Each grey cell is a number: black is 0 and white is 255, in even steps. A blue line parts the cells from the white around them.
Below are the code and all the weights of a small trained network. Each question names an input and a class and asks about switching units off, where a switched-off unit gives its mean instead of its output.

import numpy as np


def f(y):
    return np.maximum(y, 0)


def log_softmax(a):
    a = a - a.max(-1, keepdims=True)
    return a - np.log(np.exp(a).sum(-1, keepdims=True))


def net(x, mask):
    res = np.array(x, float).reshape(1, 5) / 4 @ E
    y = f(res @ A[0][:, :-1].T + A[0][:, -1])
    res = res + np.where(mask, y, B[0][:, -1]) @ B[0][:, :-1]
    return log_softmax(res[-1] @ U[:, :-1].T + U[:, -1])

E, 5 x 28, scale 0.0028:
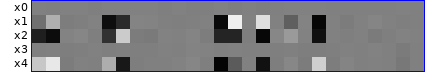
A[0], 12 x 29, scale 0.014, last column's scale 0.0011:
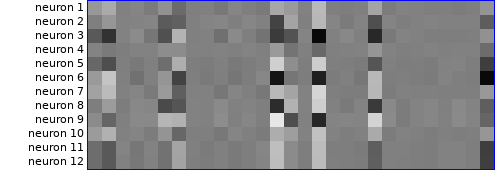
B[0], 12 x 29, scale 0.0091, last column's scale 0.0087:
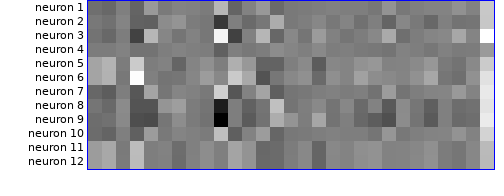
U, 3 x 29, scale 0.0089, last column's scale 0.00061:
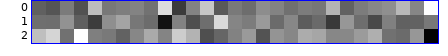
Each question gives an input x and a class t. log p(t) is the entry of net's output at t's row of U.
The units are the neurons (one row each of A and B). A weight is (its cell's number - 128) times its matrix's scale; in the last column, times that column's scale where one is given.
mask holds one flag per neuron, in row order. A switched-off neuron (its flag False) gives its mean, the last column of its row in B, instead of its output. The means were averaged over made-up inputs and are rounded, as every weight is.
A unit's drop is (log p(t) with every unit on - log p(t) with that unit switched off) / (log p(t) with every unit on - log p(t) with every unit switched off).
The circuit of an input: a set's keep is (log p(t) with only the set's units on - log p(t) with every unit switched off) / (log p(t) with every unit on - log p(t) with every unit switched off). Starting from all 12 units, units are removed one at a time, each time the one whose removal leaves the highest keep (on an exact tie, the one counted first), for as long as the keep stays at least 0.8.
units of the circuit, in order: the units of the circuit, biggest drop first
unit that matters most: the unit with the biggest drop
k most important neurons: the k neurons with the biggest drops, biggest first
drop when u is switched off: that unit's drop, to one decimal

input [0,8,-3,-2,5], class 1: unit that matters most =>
neuron 8
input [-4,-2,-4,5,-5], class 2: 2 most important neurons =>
neuron 3; neuron 5
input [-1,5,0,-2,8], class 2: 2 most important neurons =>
neuron 6; neuron 9
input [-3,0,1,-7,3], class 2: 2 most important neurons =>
neuron 7; neuron 3
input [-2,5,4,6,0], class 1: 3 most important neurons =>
neuron 8; neuron 7; neuron 2
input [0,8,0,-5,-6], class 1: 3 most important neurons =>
neuron 8; neuron 2; neuron 6
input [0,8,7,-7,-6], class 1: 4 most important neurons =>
neuron 8; neuron 2; neuron 7; neuron 10
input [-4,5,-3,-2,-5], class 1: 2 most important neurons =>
neuron 8; neuron 6
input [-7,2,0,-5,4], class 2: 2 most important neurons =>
neuron 9; neuron 6
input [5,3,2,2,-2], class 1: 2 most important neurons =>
neuron 7; neuron 6
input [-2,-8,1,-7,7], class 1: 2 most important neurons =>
neuron 9; neuron 5
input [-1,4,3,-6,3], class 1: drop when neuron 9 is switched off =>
-0.1
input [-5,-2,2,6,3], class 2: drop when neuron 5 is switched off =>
-0.2
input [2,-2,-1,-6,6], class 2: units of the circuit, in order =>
neuron 6
